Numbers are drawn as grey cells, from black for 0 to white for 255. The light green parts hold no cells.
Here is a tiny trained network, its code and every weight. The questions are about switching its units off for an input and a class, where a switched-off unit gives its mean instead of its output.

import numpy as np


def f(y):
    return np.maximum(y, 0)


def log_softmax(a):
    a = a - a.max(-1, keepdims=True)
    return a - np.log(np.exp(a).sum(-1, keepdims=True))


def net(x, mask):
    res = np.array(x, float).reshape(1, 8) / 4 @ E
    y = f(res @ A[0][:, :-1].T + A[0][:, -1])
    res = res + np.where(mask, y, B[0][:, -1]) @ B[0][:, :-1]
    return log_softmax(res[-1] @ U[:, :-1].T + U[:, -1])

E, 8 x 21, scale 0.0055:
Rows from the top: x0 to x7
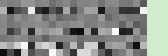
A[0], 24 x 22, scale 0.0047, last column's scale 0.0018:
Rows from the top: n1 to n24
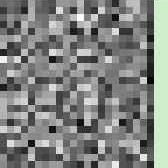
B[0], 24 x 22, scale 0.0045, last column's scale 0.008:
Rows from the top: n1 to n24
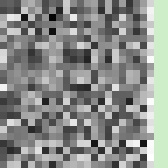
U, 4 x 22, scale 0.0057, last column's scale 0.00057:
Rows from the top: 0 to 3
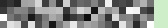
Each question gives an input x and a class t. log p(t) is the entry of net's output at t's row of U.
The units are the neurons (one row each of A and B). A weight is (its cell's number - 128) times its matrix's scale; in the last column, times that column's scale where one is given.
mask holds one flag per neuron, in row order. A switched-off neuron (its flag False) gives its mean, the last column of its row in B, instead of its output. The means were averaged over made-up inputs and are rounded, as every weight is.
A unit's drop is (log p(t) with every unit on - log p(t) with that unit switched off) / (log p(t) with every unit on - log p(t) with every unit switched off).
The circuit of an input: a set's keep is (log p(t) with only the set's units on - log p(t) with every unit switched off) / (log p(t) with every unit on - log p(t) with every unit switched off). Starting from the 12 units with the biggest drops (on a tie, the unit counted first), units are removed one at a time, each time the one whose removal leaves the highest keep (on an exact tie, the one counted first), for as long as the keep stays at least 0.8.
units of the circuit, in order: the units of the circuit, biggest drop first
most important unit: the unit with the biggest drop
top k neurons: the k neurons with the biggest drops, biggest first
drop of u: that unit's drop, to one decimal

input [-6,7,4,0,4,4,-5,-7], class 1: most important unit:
n23
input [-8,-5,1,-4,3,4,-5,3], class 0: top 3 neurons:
(n22 n2 n23)
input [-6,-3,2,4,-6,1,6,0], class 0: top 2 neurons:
(n15 n17)
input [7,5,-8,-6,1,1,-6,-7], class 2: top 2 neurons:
(n9 n19)
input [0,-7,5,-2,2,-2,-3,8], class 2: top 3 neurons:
(n13 n8 n4)
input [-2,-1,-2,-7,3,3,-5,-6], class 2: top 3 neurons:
(n9 n19 n15)
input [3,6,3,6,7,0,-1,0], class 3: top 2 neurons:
(n5 n18)
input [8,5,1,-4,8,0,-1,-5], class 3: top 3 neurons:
(n5 n18 n24)
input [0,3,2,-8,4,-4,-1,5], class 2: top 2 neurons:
(n13 n8)
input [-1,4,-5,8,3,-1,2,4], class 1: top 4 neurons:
(n9 n19 n7 n23)
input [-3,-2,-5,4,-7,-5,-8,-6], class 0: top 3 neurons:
(n22 n2 n1)
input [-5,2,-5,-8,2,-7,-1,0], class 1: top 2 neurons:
(n3 n15)
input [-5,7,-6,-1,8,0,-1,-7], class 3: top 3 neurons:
(n5 n18 n24)
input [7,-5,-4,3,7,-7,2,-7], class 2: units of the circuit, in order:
(n9)
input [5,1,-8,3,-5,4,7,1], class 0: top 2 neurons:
(n15 n17)
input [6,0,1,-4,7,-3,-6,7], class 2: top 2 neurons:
(n13 n8)
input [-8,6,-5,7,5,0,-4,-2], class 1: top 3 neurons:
(n23 n7 n16)
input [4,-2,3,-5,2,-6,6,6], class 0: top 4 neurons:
(n15 n17 n9 n19)
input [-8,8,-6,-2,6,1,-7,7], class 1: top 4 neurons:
(n23 n7 n16 n12)
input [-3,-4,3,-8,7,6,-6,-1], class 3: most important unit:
n5
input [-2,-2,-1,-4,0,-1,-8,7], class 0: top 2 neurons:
(n22 n2)
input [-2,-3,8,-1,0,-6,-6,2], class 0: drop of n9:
0.0
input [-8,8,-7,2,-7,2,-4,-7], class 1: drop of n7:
0.1
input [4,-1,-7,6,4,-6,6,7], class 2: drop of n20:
0.1
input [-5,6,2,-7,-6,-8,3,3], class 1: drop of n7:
0.2
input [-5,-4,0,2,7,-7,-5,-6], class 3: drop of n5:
0.5
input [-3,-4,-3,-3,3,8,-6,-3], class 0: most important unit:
n22
